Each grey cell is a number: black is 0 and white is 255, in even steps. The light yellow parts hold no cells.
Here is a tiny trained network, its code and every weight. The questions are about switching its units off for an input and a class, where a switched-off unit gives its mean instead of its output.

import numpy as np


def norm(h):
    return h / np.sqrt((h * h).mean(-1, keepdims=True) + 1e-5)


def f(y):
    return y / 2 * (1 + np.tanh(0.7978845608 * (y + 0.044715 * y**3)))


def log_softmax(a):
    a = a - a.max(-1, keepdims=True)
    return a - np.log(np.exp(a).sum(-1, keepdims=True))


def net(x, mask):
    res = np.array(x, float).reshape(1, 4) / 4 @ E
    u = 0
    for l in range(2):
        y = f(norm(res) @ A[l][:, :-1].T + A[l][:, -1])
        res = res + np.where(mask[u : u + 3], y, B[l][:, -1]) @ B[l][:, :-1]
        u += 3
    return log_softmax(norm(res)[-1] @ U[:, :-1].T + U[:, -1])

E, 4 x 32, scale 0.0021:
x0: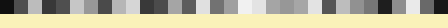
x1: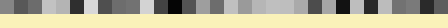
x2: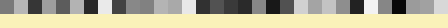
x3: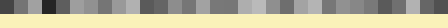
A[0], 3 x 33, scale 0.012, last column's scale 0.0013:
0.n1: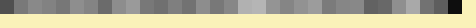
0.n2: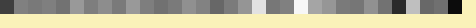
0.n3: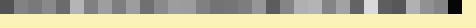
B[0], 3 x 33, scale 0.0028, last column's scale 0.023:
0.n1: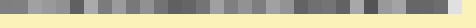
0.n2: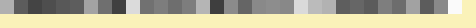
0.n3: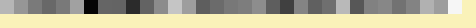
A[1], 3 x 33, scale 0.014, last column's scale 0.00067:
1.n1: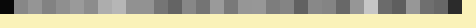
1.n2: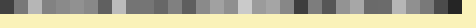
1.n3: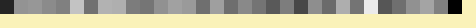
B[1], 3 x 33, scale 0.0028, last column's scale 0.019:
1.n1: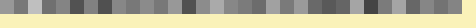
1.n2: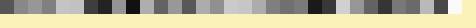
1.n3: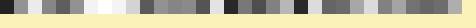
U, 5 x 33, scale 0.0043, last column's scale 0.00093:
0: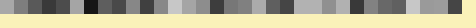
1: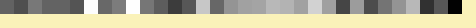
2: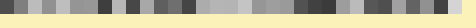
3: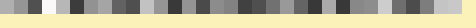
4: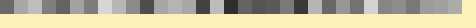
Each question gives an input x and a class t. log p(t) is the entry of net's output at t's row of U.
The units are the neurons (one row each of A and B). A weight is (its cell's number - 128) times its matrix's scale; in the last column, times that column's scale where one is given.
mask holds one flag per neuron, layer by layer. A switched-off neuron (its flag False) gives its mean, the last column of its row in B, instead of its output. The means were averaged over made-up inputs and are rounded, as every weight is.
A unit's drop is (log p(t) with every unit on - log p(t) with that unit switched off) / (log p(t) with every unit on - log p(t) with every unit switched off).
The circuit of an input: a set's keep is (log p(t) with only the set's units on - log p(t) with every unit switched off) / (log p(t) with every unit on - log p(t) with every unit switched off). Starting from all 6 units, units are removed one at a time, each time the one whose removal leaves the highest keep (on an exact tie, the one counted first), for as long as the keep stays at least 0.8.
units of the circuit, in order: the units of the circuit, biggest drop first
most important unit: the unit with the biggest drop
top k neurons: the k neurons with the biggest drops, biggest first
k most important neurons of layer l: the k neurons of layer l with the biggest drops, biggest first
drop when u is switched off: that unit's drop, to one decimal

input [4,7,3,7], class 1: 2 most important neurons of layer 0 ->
[0.n2, 0.n1]
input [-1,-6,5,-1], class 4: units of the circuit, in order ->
[0.n2, 1.n3]
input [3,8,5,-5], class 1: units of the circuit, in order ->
[0.n3]
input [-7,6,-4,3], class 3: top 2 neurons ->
[0.n1, 1.n2]
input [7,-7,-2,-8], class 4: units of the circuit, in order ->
[0.n2, 1.n3]
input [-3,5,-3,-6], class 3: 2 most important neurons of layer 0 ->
[0.n1, 0.n2]
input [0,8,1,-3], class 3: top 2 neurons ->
[1.n2, 0.n1]
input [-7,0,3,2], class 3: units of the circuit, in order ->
[0.n3, 1.n2, 0.n2]
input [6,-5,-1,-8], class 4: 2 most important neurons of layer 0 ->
[0.n2, 0.n3]
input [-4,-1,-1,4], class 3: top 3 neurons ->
[0.n1, 1.n2, 0.n3]
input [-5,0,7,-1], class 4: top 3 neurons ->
[0.n2, 1.n3, 0.n1]
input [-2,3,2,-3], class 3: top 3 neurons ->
[1.n2, 0.n2, 0.n3]
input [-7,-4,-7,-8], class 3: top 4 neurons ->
[1.n2, 0.n1, 0.n3, 1.n3]
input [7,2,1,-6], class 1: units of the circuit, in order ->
[0.n2]
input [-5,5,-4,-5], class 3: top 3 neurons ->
[1.n2, 0.n1, 0.n2]
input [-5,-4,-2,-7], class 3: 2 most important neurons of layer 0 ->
[0.n3, 0.n2]
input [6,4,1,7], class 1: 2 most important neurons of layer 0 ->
[0.n2, 0.n1]
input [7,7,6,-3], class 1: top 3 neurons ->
[0.n2, 0.n1, 1.n2]
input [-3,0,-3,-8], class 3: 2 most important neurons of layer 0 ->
[0.n1, 0.n2]
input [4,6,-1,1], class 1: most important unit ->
0.n2
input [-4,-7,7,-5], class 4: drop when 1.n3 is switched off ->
0.3
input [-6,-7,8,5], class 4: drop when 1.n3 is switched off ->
0.6
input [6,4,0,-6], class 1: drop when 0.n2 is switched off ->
1.0
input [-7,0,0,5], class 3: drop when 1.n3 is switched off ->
0.3
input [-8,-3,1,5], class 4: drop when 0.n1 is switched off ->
0.9
